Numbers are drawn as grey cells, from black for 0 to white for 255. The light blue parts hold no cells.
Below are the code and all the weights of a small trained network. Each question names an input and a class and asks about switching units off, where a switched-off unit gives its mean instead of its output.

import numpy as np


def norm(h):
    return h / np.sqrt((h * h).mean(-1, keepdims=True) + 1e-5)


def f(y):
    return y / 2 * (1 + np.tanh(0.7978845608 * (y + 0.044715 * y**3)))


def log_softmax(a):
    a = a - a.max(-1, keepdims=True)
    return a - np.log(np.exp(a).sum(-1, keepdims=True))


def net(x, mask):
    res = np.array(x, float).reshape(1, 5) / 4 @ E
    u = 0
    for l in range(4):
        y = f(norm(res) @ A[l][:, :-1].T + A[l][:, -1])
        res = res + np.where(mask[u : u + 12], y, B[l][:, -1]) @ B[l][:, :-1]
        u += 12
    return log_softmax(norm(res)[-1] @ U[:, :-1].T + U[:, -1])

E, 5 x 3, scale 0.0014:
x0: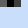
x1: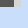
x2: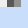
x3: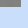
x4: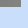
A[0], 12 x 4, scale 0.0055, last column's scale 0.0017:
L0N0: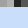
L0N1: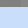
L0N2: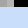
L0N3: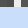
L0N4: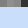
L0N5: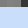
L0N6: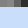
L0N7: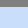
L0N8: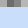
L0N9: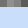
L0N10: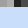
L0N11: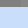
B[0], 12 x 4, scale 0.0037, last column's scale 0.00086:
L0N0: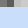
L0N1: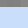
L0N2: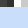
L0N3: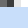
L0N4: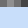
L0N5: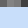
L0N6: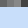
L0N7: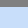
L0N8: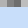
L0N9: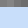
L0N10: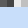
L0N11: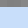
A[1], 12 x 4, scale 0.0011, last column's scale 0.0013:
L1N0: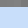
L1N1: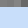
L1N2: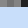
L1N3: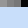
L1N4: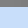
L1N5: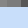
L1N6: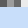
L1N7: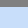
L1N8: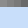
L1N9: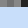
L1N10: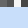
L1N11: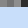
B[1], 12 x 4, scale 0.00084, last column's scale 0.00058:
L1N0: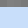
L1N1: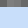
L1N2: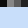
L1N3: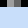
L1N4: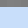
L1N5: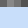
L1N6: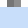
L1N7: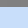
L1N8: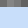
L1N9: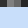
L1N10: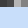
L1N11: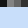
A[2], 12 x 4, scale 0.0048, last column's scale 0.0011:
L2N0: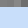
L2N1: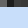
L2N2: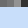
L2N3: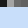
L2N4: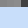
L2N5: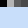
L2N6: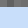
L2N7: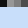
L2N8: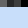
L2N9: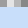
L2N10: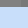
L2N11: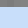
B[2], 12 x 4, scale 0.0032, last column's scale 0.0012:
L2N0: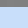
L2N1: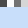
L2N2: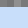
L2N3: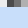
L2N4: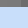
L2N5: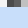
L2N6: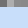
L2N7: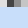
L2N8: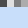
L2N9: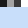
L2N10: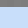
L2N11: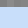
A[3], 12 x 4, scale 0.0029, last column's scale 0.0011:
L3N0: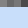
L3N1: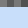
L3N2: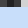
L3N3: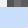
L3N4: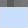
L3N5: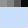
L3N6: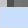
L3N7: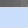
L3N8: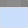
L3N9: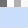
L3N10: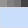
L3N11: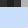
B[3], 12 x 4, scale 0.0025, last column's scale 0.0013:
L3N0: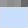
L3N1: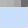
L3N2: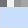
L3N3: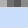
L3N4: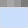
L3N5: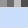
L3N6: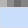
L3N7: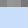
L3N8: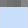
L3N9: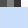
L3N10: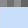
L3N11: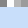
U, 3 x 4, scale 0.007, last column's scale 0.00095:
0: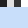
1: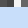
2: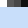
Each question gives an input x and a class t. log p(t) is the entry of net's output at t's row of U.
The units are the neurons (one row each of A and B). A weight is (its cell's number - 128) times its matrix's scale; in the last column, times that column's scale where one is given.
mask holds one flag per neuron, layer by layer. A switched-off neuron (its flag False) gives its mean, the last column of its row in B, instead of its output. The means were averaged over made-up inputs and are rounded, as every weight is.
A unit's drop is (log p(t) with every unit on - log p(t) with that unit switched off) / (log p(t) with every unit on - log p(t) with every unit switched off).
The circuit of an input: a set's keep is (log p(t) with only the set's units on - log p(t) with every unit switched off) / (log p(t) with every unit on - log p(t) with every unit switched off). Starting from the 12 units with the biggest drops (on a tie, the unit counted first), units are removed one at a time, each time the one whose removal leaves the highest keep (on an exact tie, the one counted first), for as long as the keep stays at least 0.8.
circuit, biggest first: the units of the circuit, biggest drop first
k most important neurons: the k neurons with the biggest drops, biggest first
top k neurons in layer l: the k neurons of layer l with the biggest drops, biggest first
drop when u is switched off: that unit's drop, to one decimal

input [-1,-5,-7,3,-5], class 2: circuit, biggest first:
[L2N5]
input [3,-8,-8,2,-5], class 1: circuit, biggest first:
[L0N2 L0N10]
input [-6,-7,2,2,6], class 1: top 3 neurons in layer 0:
[L0N2 L0N10 L0N0]
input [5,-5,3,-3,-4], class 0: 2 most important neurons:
[L0N3 L2N1]
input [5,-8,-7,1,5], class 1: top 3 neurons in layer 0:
[L0N2 L0N10 L0N0]
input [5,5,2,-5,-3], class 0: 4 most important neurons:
[L0N2 L0N10 L2N1 L0N0]
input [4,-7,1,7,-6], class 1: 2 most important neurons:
[L0N2 L0N10]
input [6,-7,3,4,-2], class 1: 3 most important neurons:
[L0N2 L0N10 L0N0]
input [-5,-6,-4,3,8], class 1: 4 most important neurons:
[L0N2 L0N10 L0N0 L2N1]
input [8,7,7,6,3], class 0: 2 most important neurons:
[L2N1 L2N7]
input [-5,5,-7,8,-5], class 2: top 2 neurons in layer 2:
[L2N5 L2N3]
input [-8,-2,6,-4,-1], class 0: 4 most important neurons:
[L2N9 L2N5 L2N7 L2N3]
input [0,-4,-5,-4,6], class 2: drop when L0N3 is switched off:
0.6
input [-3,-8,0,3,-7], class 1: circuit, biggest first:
[L0N2]
